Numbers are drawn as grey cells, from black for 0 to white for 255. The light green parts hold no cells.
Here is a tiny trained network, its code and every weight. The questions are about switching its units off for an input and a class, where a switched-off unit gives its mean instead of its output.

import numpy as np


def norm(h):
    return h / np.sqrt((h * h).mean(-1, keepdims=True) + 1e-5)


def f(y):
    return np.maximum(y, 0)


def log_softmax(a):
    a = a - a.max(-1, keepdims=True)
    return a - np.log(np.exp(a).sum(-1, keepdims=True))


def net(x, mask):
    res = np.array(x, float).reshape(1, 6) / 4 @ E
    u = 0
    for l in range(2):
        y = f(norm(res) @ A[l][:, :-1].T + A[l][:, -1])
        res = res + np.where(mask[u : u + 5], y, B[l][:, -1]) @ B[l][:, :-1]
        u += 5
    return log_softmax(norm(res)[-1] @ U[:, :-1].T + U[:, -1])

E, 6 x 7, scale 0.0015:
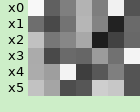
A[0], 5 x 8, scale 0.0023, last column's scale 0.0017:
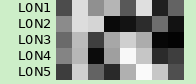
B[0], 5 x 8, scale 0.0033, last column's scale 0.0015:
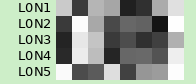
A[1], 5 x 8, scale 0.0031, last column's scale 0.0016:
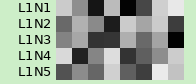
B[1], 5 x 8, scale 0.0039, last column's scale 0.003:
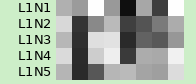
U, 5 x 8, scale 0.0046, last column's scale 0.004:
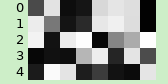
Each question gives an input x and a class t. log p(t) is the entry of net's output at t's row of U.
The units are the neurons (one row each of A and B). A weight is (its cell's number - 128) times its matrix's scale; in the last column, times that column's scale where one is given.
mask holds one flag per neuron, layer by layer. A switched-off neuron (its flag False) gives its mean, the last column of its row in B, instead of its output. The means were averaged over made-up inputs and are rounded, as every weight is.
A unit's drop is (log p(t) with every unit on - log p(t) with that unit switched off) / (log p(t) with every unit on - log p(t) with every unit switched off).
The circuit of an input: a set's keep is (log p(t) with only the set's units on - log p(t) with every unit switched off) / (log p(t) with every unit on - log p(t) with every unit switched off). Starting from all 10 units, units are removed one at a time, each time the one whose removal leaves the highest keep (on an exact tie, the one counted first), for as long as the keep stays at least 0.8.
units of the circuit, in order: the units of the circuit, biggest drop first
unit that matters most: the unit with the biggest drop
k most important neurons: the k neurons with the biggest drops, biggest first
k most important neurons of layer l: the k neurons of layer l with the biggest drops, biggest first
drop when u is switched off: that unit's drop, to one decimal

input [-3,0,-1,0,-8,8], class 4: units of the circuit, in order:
[L0N4]
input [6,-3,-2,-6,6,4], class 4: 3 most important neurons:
[L0N3; L0N4; L1N4]
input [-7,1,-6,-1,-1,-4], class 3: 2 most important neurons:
[L1N1; L1N4]
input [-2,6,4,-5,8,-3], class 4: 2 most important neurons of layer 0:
[L0N2; L0N5]
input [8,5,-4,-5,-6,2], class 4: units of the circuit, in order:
[L0N4; L0N3]
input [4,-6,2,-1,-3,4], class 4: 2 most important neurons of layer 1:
[L1N4; L1N5]
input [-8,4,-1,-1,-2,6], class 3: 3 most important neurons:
[L1N1; L1N4; L0N2]
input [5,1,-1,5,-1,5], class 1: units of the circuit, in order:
[L1N1; L1N4; L0N4]
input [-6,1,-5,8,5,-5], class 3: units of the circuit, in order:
[L1N1; L1N4; L1N5]
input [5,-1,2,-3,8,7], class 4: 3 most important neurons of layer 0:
[L0N5; L0N3; L0N4]
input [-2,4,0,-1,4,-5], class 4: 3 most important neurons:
[L0N2; L1N4; L0N5]
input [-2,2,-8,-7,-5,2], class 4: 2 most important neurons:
[L0N4; L0N3]
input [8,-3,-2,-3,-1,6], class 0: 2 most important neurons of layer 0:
[L0N4; L0N2]
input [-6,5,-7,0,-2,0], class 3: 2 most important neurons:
[L1N1; L1N4]
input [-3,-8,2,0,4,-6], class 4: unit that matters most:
L0N2
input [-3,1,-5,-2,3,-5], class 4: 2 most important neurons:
[L1N4; L0N2]
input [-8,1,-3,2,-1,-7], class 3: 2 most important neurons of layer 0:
[L0N5; L0N1]
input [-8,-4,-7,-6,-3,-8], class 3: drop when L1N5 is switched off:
0.2
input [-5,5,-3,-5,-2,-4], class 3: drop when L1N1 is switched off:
0.2
